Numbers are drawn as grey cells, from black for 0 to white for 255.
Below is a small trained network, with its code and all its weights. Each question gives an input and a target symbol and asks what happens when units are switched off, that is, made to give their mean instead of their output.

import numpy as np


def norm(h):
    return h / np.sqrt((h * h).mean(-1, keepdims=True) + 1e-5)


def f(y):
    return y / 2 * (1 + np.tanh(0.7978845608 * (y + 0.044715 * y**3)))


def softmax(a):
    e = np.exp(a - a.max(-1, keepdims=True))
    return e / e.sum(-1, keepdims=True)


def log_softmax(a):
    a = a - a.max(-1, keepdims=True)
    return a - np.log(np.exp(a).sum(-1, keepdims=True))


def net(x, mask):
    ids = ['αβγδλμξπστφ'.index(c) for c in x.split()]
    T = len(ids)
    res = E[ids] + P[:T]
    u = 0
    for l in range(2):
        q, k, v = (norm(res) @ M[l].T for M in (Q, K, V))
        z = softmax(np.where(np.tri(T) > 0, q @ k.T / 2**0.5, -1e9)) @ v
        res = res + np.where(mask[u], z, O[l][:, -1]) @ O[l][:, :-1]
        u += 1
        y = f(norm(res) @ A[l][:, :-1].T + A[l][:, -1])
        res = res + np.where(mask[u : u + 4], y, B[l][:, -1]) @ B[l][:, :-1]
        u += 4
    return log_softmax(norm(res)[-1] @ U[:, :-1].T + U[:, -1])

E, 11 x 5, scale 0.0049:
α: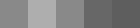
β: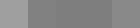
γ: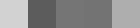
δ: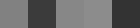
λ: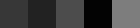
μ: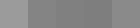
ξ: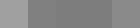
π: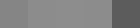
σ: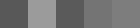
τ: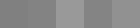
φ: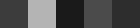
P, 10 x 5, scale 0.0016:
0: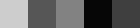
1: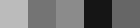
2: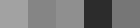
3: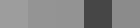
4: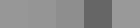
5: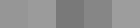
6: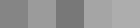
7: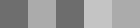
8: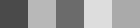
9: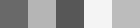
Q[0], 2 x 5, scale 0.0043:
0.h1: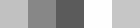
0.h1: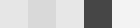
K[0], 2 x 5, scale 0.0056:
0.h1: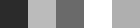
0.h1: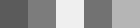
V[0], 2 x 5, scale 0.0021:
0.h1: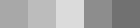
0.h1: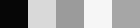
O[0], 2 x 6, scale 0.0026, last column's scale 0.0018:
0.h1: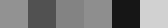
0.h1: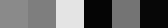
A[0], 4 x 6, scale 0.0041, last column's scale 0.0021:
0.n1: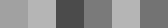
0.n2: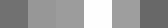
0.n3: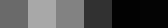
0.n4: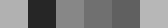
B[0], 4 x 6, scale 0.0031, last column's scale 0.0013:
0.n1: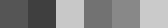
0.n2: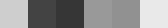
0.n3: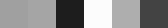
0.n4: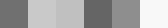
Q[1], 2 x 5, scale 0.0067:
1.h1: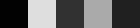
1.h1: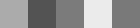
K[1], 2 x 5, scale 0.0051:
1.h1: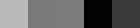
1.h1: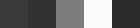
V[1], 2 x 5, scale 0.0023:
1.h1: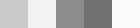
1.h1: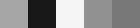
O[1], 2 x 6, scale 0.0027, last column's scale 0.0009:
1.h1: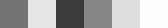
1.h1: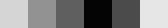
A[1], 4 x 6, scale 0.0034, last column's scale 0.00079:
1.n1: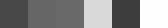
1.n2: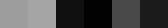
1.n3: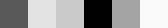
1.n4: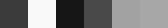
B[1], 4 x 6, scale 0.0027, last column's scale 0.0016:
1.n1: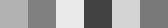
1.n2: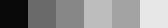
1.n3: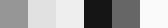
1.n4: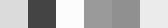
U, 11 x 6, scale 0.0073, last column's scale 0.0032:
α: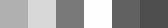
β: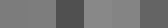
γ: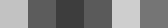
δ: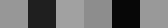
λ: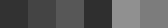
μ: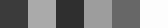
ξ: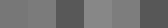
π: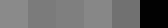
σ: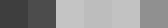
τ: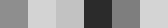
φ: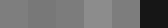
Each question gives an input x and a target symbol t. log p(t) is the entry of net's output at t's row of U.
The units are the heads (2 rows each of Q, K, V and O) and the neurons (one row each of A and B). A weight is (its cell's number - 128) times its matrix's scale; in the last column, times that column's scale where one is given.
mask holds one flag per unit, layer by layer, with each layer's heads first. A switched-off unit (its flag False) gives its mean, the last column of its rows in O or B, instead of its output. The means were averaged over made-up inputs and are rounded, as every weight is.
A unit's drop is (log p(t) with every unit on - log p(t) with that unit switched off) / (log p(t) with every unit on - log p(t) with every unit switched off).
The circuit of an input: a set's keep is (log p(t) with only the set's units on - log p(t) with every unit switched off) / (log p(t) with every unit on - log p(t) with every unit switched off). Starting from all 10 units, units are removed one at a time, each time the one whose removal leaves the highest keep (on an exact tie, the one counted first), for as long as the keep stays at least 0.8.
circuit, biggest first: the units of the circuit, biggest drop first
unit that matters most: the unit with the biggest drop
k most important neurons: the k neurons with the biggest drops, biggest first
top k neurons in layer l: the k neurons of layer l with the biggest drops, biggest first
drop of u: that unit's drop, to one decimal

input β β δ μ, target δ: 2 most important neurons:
0.n3, 0.n1
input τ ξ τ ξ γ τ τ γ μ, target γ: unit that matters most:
0.n2
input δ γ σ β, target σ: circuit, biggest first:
1.h1, 0.n3
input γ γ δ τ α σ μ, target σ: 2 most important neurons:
0.n1, 0.n3
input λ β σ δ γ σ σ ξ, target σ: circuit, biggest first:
1.h1, 0.n1
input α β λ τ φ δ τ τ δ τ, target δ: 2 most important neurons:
0.n2, 0.n4
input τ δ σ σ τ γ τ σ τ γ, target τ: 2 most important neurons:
0.n2, 0.n4
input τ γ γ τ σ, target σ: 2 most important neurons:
1.n4, 1.n2
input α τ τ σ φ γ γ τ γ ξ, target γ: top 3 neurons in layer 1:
1.n2, 1.n4, 1.n3
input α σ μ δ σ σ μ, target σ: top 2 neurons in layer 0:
0.n1, 0.n4
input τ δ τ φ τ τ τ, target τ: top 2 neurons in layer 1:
1.n4, 1.n3
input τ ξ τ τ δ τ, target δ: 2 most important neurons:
0.n2, 0.n3
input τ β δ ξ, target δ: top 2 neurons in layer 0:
0.n3, 0.n1
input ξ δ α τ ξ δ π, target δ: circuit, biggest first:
1.h1
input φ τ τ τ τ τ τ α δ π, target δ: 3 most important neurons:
0.n2, 0.n4, 1.n1
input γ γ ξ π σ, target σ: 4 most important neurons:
1.n4, 1.n2, 0.n4, 0.n1
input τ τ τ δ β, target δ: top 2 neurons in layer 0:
0.n3, 0.n1
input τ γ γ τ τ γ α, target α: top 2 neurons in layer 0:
0.n3, 0.n4
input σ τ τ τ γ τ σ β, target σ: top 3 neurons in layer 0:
0.n1, 0.n3, 0.n4
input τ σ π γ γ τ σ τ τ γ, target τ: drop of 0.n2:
0.3
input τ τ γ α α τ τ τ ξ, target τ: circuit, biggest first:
0.h1
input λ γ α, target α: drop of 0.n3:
0.9
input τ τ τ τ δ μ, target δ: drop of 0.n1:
0.1
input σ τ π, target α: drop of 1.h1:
0.0
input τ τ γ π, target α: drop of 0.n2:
-0.1
